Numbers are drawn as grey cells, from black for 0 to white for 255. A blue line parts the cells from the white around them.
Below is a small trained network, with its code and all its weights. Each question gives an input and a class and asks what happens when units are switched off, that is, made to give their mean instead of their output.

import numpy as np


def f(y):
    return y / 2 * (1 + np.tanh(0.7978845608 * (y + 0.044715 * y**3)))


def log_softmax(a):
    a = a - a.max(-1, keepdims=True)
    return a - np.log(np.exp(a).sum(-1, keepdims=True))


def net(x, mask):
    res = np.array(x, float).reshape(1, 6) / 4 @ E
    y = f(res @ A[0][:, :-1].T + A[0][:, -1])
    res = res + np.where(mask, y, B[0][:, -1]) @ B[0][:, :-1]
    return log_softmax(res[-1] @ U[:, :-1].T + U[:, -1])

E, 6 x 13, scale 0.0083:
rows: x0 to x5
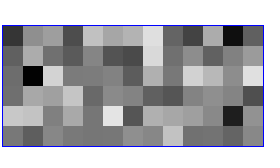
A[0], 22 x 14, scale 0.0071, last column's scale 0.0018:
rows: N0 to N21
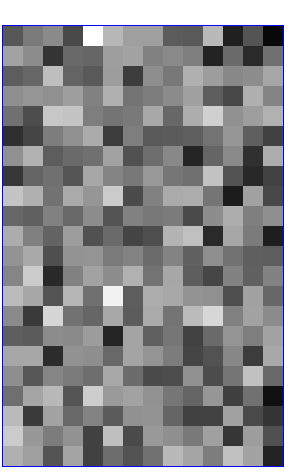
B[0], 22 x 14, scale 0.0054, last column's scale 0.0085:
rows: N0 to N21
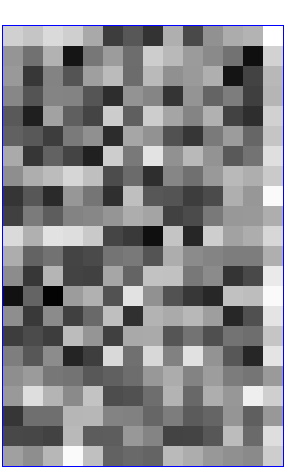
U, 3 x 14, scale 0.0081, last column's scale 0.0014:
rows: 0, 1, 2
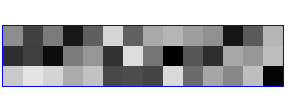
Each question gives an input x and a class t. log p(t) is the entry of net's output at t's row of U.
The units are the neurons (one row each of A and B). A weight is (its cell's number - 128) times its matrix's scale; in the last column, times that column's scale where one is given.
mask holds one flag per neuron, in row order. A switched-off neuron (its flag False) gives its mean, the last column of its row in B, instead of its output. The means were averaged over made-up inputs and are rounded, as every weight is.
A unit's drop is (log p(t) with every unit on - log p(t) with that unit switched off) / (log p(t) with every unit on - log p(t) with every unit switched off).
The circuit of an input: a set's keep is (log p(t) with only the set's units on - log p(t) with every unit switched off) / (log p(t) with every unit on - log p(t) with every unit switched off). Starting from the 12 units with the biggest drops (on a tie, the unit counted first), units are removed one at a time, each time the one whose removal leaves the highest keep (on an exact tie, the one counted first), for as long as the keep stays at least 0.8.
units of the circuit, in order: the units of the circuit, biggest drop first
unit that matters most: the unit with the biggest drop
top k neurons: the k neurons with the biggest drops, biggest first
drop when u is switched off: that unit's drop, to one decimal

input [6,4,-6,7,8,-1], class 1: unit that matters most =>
N13
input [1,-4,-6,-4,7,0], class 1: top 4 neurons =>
(N13, N8, N20, N14)
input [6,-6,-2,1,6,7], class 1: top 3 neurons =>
(N13, N8, N20)
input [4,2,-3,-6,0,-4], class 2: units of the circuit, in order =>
(N0, N18)
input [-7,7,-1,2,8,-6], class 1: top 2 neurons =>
(N13, N8)
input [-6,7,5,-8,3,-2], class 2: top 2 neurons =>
(N10, N21)
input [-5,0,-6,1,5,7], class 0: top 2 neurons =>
(N12, N1)
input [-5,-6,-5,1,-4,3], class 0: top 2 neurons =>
(N0, N16)
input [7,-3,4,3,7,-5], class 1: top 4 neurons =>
(N13, N8, N20, N10)
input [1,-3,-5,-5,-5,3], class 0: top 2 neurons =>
(N13, N8)
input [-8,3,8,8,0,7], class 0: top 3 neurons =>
(N4, N14, N2)
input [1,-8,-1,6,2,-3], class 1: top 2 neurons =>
(N14, N12)
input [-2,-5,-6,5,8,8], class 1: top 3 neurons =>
(N13, N8, N20)
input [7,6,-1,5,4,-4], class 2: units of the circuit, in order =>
(N0)
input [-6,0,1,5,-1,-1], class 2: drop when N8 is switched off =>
0.0
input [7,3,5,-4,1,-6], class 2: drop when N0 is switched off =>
0.5
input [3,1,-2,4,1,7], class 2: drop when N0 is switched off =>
0.1
